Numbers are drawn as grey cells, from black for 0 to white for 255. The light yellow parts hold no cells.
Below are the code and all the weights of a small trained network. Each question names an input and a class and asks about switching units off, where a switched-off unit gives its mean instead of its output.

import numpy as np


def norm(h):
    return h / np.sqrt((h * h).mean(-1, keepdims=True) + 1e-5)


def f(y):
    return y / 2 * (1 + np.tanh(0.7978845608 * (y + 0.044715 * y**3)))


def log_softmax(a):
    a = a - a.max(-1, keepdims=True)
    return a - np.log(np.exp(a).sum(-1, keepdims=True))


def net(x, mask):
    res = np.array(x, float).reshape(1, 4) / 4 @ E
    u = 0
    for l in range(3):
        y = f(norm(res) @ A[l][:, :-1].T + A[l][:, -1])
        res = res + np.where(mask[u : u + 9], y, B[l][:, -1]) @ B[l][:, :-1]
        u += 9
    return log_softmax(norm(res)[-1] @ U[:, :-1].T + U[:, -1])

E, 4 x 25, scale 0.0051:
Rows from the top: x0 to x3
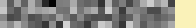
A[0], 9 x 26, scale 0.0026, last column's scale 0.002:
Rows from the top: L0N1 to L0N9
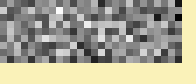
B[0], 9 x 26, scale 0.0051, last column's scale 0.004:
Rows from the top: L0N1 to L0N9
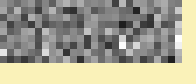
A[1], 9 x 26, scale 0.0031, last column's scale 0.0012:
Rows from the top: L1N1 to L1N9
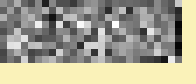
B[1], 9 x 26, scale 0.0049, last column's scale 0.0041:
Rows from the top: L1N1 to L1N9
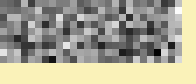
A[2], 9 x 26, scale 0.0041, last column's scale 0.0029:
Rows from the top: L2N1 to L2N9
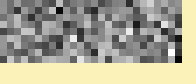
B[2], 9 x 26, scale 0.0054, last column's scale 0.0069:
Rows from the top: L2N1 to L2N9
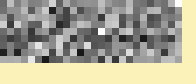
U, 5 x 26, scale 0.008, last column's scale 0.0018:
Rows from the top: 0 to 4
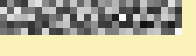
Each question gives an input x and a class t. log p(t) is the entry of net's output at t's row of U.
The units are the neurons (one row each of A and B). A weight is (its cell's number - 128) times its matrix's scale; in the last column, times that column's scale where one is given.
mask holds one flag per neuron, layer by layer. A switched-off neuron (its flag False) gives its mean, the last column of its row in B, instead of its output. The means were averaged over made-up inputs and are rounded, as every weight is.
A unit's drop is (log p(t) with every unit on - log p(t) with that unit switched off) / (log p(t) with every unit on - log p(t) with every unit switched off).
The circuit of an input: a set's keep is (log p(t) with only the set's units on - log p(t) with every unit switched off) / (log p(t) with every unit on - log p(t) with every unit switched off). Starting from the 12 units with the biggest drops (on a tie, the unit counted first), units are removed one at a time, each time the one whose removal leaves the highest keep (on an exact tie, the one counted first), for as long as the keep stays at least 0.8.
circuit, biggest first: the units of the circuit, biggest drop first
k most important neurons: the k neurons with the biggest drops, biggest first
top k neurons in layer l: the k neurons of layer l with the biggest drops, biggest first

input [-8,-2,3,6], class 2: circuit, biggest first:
L2N9
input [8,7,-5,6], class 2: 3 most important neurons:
L0N7, L1N3, L0N8
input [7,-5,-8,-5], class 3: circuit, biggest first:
L2N6, L0N4
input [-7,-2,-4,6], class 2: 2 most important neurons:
L0N6, L1N2
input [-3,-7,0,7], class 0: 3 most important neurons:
L1N6, L2N8, L0N2
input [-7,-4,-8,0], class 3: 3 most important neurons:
L1N7, L0N4, L0N7
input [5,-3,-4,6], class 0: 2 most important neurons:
L1N6, L0N6
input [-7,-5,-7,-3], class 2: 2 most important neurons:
L0N6, L2N9
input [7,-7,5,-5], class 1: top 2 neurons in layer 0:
L0N6, L0N5
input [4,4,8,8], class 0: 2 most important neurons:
L0N4, L2N7
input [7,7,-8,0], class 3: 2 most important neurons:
L2N6, L0N4
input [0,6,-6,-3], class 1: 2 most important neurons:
L0N2, L2N4
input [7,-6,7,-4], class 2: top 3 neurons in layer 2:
L2N4, L2N6, L2N1
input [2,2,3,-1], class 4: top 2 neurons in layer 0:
L0N2, L0N4
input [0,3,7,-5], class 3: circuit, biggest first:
L0N9
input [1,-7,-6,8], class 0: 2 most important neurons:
L1N6, L2N8
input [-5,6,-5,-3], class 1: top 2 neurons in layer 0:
L0N2, L0N7
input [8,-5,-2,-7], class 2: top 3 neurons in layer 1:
L1N6, L1N1, L1N3
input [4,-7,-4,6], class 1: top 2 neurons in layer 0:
L0N8, L0N5
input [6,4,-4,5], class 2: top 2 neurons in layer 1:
L1N3, L1N2
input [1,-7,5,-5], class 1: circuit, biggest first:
L1N8
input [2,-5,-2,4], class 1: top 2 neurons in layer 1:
L1N2, L1N5
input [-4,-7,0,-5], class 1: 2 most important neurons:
L1N8, L2N4
